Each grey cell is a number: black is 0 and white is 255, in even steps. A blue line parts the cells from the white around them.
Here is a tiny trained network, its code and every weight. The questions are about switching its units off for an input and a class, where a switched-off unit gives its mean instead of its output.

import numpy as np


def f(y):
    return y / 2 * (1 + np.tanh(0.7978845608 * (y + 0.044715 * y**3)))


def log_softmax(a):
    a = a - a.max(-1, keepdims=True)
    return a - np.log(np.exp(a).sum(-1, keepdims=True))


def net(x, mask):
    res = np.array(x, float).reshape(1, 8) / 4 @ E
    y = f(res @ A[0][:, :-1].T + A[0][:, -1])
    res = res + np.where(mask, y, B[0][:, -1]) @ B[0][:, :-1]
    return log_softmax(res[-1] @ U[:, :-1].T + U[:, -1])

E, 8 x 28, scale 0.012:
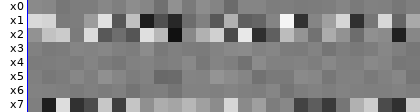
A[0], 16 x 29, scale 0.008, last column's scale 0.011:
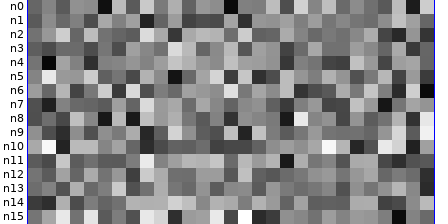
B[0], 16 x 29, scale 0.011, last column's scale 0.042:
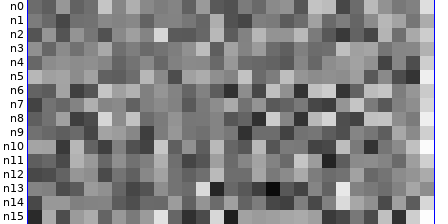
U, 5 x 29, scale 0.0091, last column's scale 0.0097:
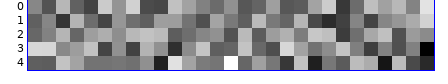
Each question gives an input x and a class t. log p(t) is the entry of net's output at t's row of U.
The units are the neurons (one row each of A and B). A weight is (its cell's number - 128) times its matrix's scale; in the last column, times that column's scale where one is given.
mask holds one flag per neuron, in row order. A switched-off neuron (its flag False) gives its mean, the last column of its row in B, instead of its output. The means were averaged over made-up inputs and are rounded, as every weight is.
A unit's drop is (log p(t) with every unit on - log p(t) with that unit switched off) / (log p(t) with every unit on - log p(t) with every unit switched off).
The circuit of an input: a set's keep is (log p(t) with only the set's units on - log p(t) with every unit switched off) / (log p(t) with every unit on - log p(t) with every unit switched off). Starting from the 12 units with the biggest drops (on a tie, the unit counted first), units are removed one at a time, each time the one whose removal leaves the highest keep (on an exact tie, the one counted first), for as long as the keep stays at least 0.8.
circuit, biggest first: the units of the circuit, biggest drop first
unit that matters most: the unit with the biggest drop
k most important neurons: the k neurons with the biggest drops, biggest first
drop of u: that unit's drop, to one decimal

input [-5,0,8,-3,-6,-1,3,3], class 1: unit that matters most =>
n8
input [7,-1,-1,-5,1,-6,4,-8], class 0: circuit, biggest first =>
[n8; n15]
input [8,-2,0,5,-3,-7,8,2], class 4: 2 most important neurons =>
[n15; n10]
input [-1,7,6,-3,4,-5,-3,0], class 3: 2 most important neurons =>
[n8; n5]
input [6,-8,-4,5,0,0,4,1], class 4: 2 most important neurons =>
[n7; n14]
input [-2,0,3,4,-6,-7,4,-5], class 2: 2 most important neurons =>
[n8; n0]
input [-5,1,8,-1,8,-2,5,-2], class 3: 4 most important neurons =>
[n5; n8; n6; n9]
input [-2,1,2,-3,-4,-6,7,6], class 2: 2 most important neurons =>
[n6; n10]
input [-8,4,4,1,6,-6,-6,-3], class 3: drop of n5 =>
0.2
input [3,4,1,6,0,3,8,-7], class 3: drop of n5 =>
0.2
